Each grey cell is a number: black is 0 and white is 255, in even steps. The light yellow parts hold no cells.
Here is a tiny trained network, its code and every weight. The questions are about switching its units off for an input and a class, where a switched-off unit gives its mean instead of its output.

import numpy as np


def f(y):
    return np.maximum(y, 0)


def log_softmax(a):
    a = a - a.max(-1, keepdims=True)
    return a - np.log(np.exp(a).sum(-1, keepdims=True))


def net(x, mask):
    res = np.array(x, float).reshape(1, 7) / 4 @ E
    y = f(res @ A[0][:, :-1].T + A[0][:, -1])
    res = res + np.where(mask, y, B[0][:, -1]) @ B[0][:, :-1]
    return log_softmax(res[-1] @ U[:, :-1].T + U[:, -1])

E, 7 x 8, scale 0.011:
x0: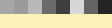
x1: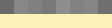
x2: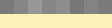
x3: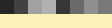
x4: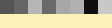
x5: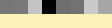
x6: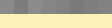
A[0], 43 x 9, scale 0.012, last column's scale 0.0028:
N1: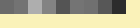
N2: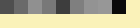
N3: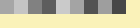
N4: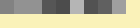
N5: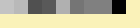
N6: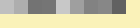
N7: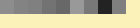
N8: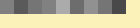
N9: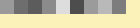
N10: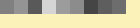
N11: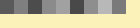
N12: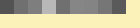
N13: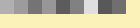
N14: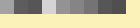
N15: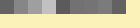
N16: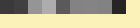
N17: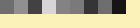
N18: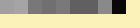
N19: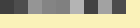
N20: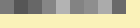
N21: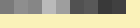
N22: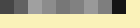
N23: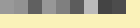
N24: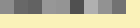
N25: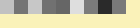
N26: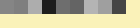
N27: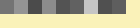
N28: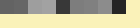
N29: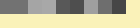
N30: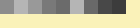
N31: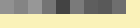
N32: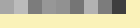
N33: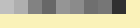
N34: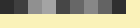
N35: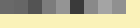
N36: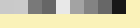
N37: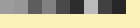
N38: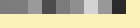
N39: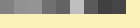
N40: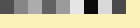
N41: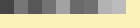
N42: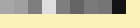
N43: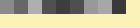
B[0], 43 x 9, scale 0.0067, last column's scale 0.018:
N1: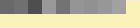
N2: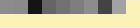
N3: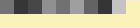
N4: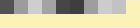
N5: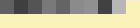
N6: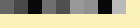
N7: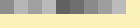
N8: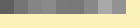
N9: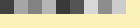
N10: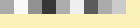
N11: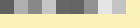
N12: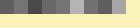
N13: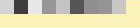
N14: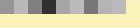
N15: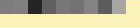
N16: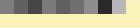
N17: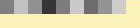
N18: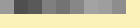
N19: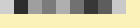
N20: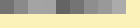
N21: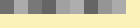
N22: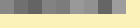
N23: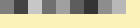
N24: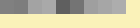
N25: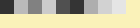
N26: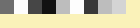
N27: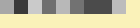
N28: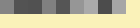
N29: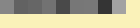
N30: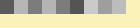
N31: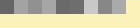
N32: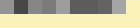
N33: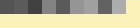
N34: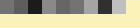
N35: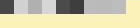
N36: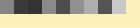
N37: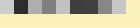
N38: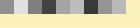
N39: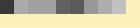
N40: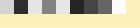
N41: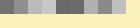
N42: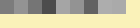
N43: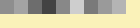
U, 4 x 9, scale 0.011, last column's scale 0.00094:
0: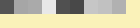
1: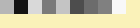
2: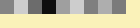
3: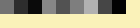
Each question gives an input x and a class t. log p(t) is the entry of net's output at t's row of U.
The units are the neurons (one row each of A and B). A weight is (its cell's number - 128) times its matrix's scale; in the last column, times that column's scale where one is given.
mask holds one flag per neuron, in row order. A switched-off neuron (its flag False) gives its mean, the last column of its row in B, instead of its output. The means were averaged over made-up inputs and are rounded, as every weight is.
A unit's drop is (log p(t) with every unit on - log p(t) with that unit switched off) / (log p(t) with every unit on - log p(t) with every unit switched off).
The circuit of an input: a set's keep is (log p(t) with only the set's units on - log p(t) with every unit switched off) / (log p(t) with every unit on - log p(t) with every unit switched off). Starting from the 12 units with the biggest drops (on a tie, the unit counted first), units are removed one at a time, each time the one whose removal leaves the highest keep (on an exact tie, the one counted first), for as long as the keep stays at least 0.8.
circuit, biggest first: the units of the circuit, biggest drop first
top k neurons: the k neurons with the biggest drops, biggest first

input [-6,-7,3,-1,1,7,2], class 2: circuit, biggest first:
[N26]
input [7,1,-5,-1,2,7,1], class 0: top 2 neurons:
[N25; N4]
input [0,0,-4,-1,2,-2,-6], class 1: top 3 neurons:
[N26; N38; N43]
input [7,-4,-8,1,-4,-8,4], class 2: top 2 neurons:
[N10; N14]
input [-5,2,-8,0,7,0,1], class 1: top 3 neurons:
[N40; N19; N25]
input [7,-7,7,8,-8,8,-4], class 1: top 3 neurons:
[N13; N37; N27]
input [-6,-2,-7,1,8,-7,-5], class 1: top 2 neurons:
[N40; N19]
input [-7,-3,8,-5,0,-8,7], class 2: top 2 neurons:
[N10; N17]
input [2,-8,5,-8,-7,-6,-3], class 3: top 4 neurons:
[N6; N36; N40; N5]
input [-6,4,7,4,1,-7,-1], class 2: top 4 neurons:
[N10; N17; N14; N25]
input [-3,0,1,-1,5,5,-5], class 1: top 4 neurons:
[N40; N10; N17; N14]
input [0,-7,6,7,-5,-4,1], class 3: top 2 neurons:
[N40; N34]
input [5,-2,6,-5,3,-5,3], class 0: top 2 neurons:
[N25; N26]
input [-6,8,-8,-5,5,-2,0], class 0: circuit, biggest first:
[N9]
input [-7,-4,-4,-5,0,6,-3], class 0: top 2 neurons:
[N9; N35]
